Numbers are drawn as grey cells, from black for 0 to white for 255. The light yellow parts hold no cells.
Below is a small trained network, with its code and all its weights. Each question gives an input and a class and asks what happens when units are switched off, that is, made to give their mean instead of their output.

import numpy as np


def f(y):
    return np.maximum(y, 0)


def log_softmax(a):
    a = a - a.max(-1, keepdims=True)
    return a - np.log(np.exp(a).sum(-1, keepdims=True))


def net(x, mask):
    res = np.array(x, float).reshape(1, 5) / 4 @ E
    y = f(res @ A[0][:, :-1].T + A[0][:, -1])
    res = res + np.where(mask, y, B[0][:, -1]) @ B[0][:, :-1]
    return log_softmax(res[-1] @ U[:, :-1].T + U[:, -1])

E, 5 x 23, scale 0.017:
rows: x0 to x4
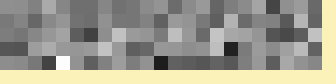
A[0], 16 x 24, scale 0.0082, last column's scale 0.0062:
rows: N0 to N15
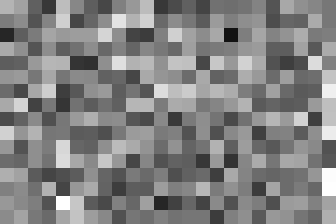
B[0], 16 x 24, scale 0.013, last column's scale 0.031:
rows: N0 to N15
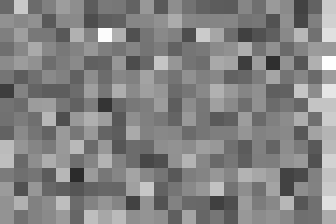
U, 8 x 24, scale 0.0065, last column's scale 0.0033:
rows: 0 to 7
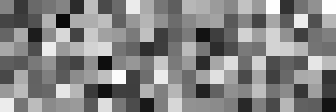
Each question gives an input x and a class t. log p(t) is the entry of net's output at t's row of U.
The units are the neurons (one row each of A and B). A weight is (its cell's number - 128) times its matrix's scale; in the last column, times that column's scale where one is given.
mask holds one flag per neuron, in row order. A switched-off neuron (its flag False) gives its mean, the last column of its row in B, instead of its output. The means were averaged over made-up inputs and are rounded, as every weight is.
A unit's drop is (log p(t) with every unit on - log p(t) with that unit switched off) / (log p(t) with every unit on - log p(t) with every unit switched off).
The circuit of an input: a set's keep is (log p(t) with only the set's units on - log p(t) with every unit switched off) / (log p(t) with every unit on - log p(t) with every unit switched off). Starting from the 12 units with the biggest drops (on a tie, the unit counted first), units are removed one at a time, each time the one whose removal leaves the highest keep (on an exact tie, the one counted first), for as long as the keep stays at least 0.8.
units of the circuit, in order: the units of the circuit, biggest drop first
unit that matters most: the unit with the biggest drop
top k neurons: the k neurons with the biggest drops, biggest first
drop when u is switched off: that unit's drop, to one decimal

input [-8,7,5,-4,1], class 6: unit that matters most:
N6
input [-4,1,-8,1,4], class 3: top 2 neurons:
(N8 N11)
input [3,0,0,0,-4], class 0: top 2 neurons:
(N4 N2)
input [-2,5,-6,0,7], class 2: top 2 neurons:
(N0 N2)
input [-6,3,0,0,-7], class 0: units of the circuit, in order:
(N4 N2)
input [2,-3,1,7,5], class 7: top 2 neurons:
(N2 N10)
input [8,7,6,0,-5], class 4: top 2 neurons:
(N2 N7)
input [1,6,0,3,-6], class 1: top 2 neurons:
(N4 N13)
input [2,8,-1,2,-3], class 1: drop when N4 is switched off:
0.6
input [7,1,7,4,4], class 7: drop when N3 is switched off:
0.0
